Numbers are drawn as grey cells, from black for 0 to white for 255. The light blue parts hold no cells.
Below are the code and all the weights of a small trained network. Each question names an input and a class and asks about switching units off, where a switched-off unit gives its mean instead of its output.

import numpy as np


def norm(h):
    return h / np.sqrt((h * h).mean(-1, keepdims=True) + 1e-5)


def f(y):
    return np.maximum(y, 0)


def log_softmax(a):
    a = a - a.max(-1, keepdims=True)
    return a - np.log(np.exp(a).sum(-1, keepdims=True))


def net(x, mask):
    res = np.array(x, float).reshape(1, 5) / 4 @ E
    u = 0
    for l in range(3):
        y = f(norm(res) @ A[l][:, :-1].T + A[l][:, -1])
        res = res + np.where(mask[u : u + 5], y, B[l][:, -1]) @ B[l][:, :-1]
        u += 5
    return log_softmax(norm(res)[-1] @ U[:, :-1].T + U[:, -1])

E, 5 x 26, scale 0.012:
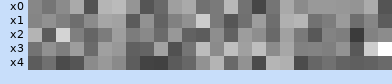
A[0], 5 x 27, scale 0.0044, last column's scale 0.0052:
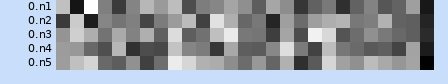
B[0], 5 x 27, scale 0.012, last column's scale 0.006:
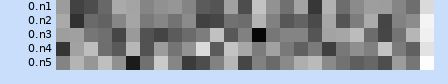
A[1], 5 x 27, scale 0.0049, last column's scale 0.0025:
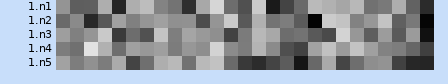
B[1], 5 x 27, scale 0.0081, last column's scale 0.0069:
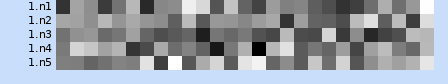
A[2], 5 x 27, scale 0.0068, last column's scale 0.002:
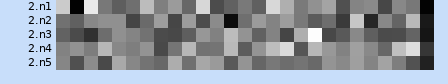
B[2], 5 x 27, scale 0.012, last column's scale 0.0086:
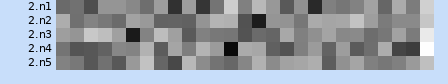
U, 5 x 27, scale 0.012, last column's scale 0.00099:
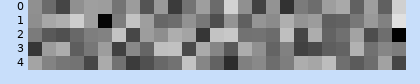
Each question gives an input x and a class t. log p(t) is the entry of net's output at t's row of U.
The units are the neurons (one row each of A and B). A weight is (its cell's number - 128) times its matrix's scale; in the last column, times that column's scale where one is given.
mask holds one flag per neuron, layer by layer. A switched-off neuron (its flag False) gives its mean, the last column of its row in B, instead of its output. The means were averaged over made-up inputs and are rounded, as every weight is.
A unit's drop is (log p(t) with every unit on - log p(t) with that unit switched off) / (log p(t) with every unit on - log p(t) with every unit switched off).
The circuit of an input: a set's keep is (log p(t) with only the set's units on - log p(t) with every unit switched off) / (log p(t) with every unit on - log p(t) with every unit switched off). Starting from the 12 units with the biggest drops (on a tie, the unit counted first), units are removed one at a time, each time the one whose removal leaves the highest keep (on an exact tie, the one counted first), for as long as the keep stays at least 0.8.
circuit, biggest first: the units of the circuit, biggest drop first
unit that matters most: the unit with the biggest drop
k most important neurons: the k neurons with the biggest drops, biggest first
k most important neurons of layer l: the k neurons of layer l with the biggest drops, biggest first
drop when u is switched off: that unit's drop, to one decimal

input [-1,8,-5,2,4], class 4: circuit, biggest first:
[0.n3]
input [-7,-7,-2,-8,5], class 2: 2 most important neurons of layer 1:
[1.n5; 1.n1]
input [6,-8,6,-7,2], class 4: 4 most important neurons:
[1.n3; 2.n2; 2.n4; 0.n2]
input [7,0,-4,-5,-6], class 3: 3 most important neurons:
[1.n1; 2.n3; 1.n4]
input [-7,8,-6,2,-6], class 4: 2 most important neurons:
[0.n3; 1.n1]
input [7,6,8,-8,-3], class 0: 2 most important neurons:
[2.n1; 0.n1]
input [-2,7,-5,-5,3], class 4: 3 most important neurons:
[0.n3; 2.n4; 0.n1]
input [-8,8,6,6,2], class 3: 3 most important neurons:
[0.n4; 2.n2; 1.n5]
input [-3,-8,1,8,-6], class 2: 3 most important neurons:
[2.n4; 0.n3; 2.n3]
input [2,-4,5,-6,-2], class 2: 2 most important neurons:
[1.n5; 0.n2]
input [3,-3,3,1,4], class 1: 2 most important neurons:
[2.n3; 0.n2]
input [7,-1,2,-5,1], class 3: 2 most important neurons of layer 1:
[1.n1; 1.n4]
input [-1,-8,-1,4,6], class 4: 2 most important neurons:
[2.n2; 0.n5]
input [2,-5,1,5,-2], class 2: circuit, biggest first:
[2.n4]
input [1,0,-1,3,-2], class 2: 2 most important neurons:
[2.n4; 2.n3]
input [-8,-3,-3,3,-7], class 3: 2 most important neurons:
[0.n4; 2.n3]
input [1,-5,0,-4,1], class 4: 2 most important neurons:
[1.n3; 2.n2]
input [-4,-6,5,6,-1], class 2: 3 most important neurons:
[2.n4; 0.n3; 0.n2]
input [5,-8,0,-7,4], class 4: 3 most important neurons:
[1.n3; 2.n2; 2.n4]
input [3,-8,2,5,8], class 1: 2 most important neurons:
[2.n3; 0.n3]
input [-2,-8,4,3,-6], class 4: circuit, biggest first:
[2.n2]
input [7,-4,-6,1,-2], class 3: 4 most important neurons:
[1.n1; 0.n1; 1.n4; 2.n1]
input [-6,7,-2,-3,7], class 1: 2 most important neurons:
[2.n3; 1.n1]
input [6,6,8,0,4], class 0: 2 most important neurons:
[2.n1; 0.n1]
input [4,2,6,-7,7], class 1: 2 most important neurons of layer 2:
[2.n3; 2.n4]
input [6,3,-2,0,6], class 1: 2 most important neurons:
[2.n3; 0.n4]
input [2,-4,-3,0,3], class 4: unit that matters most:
0.n1
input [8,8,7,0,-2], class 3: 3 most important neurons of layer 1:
[1.n1; 1.n4; 1.n2]
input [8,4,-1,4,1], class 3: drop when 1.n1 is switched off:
1.0
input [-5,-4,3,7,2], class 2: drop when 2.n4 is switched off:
0.8
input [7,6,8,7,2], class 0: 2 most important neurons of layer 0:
[0.n1; 0.n4]
